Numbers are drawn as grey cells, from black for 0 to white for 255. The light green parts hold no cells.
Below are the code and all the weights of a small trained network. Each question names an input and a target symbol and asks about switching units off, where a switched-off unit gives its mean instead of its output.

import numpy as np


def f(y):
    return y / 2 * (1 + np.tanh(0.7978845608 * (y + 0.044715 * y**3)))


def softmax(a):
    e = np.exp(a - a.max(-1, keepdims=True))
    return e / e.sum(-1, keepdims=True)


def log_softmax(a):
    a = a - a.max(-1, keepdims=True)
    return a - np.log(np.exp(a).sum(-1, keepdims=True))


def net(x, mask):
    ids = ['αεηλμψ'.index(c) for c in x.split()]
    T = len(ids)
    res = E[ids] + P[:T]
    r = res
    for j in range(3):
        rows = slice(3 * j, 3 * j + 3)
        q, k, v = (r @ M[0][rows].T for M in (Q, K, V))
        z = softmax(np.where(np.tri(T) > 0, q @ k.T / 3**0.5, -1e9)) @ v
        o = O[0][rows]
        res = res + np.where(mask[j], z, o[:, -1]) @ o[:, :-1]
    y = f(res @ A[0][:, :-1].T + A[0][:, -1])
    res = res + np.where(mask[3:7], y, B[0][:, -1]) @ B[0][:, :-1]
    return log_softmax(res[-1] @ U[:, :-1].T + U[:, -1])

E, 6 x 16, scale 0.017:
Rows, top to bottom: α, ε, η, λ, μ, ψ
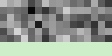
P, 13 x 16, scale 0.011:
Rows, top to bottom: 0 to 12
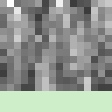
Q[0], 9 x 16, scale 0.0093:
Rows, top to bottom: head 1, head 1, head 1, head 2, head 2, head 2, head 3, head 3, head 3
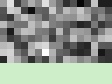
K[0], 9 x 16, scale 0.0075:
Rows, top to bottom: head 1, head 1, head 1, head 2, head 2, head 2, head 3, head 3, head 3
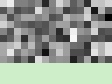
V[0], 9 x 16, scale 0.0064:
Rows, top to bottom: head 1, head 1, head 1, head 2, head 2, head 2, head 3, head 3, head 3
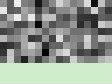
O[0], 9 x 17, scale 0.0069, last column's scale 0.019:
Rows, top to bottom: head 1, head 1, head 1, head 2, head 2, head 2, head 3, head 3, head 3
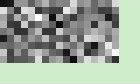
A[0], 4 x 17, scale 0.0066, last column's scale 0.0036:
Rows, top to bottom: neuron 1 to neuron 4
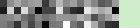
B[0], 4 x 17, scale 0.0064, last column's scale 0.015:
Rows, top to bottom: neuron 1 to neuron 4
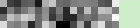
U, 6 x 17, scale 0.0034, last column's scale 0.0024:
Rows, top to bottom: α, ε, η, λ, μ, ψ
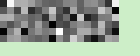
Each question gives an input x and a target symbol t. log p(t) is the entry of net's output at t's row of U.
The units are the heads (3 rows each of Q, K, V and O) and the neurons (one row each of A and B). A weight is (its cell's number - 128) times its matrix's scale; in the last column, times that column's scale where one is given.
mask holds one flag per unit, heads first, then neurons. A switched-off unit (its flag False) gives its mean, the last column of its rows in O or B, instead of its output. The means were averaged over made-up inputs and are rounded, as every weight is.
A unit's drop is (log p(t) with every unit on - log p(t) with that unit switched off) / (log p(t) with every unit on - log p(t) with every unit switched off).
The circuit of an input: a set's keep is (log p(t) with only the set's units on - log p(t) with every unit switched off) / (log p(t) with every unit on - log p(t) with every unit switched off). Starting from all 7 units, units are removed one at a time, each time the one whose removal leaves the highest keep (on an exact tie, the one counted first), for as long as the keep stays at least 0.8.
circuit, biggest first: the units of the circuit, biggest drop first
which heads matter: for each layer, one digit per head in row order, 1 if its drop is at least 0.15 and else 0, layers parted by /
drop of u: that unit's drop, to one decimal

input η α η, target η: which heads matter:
110
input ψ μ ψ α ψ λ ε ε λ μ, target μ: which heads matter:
101
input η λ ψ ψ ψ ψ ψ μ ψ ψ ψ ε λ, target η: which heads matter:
110
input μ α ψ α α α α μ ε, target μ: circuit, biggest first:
[head 1]
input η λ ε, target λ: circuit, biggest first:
[head 1; head 3; head 2]
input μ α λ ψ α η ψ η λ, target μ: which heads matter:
101
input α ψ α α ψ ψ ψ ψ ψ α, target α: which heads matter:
001
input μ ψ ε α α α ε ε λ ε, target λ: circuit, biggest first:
[head 1; head 2]
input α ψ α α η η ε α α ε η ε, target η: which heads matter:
010
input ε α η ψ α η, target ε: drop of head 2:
0.2
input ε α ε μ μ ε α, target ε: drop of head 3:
0.2
